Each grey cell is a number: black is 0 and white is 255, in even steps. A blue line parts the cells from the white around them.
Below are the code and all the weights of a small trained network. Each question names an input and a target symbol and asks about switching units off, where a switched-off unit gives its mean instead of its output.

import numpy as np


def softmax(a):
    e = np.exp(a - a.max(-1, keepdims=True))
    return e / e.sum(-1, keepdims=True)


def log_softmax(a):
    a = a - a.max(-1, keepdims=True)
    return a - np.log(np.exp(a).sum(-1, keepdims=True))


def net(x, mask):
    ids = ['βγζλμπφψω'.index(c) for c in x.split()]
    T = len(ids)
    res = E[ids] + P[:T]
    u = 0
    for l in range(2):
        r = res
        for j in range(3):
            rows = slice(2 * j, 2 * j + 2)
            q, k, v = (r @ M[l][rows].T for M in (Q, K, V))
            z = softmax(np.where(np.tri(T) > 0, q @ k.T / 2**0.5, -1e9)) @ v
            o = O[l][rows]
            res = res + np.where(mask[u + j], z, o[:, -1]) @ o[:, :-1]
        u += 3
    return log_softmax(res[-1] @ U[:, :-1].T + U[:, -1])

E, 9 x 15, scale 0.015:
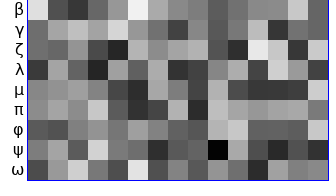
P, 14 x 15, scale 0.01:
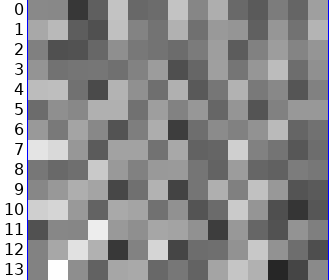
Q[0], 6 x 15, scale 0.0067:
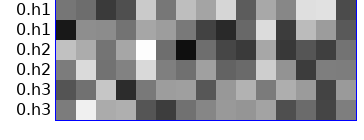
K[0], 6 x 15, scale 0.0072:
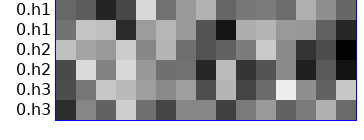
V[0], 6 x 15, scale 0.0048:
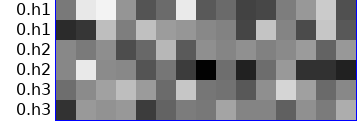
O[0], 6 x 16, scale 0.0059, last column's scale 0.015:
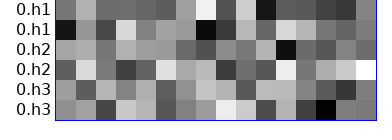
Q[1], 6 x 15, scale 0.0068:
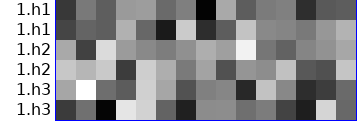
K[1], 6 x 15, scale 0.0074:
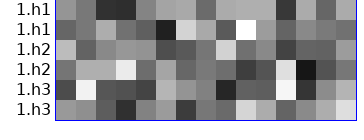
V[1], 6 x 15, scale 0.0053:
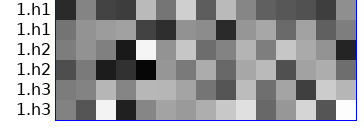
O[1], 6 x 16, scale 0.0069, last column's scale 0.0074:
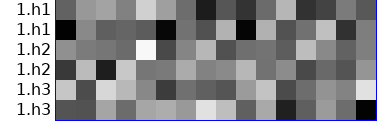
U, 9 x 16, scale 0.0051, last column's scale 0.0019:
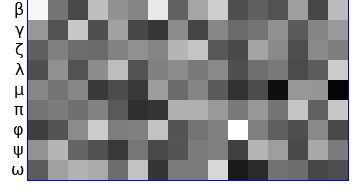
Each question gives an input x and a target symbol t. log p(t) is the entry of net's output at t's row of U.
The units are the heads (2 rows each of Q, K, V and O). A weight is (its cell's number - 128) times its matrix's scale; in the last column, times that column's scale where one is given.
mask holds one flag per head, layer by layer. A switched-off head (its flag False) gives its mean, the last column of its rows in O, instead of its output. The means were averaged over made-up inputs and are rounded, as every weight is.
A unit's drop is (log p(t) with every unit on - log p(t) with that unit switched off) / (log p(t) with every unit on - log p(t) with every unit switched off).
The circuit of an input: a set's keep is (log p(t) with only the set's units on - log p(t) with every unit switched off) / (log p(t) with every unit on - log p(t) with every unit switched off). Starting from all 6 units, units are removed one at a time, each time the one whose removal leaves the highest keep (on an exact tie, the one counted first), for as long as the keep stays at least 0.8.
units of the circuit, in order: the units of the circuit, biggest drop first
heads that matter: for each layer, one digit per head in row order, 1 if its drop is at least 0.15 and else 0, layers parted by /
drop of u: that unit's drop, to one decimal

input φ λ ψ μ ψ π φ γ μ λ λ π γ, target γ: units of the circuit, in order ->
[1.h2]
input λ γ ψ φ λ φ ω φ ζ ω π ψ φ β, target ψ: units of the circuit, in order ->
[0.h2 1.h3]
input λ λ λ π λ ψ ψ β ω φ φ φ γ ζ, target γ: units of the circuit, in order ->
[1.h2 1.h3]
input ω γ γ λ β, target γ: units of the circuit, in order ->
[1.h2 1.h3]
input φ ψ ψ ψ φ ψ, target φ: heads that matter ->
100 / 001
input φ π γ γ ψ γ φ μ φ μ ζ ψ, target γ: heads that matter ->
110 / 011
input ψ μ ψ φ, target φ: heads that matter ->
010 / 000
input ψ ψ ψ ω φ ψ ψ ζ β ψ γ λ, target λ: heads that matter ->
100 / 010
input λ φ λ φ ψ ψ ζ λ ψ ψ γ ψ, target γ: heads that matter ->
010 / 011
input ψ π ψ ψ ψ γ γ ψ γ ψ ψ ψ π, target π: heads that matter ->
010 / 100
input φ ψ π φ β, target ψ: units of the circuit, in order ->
[1.h3 0.h3]
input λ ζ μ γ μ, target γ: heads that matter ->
000 / 010
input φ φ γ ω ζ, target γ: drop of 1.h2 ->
0.2
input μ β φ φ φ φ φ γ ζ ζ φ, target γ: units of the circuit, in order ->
[1.h2]
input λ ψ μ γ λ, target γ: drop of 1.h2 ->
0.5
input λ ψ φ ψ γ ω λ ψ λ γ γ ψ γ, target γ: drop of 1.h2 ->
0.7
